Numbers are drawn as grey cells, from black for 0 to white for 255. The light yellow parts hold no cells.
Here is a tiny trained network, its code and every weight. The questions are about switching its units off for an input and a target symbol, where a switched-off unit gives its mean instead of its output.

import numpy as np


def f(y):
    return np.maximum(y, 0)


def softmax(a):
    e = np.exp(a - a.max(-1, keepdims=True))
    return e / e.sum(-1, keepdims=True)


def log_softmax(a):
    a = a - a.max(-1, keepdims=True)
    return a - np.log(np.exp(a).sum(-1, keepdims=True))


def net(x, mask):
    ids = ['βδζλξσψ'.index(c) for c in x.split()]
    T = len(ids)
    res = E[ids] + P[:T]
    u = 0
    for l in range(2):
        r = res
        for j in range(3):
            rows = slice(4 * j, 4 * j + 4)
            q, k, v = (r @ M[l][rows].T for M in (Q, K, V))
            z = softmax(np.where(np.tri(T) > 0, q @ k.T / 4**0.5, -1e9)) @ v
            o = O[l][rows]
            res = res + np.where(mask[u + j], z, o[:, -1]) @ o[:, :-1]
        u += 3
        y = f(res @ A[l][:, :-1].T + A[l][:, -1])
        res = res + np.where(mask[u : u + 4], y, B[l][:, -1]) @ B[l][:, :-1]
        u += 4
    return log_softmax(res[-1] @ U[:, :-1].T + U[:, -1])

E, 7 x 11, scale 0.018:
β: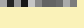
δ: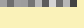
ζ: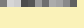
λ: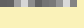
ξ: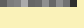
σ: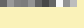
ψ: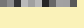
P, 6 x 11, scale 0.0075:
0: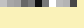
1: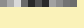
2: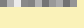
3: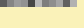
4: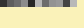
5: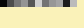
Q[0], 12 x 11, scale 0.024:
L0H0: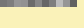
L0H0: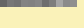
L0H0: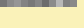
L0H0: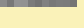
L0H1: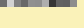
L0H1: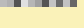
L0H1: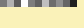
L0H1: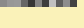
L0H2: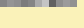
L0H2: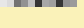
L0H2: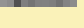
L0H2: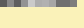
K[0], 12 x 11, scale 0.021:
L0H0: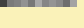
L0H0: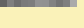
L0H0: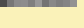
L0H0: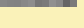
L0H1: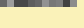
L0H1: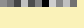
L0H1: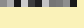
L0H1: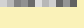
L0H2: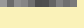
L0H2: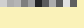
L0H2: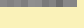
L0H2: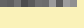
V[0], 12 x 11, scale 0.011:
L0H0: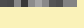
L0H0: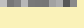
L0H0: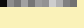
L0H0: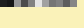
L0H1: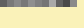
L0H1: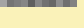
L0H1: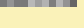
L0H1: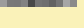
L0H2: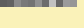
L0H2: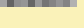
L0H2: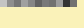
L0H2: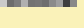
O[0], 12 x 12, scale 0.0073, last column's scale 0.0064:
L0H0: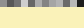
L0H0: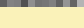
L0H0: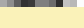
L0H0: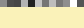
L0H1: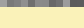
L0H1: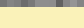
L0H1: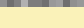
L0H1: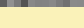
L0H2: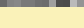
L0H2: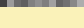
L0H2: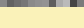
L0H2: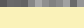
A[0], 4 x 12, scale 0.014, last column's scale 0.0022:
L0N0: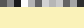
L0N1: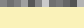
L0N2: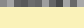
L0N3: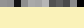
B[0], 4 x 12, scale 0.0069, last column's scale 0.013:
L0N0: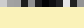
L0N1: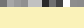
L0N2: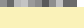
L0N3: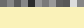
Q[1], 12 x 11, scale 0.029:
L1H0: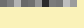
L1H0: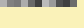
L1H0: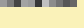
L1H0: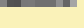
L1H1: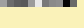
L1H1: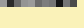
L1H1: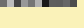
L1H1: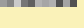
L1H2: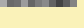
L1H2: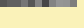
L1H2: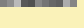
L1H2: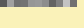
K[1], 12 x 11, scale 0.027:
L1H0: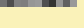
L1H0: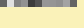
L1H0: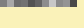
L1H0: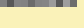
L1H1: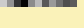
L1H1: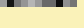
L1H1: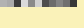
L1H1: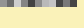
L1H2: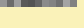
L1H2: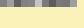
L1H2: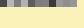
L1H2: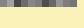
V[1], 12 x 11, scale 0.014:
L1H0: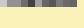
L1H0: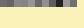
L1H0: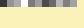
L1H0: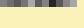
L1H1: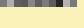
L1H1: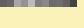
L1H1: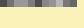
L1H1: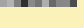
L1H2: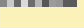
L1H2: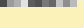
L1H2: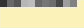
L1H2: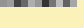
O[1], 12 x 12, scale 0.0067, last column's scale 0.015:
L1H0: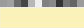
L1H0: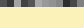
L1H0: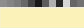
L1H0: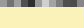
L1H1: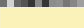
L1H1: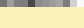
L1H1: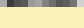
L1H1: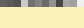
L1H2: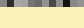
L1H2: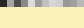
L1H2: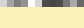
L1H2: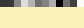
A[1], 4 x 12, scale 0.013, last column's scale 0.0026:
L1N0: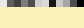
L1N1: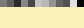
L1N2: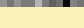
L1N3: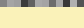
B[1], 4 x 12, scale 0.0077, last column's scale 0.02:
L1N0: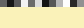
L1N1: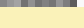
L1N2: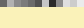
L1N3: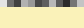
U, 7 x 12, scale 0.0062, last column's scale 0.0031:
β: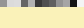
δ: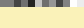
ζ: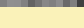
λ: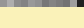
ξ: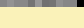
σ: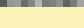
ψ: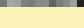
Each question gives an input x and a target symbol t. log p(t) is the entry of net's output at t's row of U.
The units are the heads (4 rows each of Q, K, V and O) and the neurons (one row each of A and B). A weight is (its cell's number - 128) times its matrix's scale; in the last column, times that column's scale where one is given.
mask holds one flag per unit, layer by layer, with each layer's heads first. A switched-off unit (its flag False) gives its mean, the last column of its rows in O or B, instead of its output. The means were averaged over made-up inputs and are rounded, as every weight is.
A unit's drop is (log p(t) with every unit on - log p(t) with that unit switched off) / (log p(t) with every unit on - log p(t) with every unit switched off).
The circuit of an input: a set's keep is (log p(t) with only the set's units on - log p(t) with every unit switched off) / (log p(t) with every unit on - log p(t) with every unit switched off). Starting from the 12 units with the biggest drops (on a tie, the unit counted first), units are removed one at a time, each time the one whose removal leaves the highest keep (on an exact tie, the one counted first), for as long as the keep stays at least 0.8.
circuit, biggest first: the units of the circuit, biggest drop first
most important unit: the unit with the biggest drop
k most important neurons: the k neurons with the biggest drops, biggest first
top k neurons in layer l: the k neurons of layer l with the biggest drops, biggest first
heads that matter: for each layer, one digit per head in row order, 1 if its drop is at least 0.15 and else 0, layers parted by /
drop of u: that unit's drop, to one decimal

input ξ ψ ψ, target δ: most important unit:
L0H0
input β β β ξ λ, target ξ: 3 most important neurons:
(L0N0; L1N0; L0N2)
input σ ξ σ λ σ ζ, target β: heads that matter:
100 / 110
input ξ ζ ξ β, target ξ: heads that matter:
001 / 101
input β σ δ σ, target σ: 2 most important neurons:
(L0N0; L1N1)
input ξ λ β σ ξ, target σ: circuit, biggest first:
(L1H0; L0N1)
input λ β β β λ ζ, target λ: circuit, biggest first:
(L1H2; L1N3)
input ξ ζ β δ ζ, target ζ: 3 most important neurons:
(L1N1; L0N2; L1N3)
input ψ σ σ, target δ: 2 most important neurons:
(L0N2; L1N1)
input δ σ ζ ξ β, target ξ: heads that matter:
101 / 101
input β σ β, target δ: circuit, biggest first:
(L0H0; L1H1)
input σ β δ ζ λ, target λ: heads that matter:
001 / 101
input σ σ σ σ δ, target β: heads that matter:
000 / 110
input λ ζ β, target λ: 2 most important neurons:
(L1N3; L0N2)
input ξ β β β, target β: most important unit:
L0N0
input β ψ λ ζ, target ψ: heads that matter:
000 / 101
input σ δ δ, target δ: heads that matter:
100 / 110
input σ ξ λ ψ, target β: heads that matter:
000 / 110
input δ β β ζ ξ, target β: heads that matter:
101 / 110
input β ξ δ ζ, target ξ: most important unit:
L0N0
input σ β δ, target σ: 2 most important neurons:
(L0N2; L1N2)
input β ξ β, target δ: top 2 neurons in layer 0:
(L0N0; L0N2)
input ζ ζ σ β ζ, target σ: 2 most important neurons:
(L1N1; L0N2)
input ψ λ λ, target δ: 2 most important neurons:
(L0N2; L1N1)
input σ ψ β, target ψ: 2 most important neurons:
(L1N2; L0N2)
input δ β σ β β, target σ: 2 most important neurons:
(L0N0; L0N2)
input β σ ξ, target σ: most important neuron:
(L0N0)
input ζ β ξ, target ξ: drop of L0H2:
0.2
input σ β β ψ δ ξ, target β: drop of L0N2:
-0.1
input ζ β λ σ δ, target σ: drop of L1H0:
0.4
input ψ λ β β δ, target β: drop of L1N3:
0.0
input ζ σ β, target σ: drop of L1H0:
0.4
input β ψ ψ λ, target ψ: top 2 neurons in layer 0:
(L0N0; L0N2)
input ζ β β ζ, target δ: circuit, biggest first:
(L0H0)
